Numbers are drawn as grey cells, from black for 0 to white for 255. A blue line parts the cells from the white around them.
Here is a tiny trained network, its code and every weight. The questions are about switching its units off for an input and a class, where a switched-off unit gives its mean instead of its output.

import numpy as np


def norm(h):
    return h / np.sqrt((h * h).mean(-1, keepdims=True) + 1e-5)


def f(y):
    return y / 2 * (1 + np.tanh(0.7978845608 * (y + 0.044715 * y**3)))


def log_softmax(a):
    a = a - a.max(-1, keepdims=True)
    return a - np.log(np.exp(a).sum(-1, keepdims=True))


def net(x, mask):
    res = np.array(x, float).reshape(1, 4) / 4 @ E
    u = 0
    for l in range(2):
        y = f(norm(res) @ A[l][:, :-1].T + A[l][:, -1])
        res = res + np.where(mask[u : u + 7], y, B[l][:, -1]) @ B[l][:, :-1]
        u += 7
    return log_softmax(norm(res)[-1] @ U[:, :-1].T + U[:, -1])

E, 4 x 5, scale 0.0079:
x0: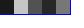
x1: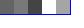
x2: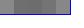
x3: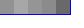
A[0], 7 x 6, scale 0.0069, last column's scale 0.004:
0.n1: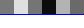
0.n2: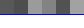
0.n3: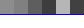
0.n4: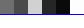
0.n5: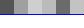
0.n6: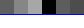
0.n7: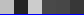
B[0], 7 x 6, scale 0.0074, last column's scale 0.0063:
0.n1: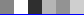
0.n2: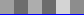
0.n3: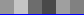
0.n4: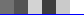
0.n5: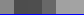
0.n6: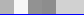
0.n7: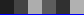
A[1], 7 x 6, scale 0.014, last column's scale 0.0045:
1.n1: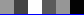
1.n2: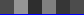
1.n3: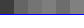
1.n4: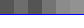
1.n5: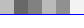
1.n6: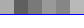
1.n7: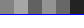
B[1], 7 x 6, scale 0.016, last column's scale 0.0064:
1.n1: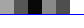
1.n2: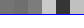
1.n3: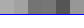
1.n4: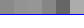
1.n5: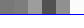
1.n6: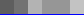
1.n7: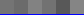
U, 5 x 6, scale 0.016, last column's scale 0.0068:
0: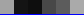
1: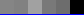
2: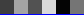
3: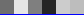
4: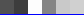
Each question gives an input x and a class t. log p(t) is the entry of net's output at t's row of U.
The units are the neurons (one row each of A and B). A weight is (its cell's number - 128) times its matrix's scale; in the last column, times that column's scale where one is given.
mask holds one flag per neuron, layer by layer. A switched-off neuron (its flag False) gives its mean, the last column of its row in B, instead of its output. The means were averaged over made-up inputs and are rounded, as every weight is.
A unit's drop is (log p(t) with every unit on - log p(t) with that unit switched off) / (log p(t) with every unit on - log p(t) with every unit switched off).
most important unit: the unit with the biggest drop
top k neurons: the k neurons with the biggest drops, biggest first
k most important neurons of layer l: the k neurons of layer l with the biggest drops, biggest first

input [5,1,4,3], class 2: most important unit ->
0.n4
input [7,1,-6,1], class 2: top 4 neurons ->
1.n2, 0.n4, 1.n5, 0.n1
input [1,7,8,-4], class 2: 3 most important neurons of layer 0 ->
0.n4, 0.n6, 0.n2
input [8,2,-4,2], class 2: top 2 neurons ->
1.n2, 0.n4
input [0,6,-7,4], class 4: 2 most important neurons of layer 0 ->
0.n1, 0.n7
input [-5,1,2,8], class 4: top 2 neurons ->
0.n4, 1.n6
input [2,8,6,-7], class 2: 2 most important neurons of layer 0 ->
0.n4, 0.n6
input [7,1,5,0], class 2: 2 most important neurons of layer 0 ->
0.n4, 0.n1
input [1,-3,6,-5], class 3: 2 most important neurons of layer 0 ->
0.n1, 0.n6
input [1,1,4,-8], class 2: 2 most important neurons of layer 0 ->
0.n6, 0.n4
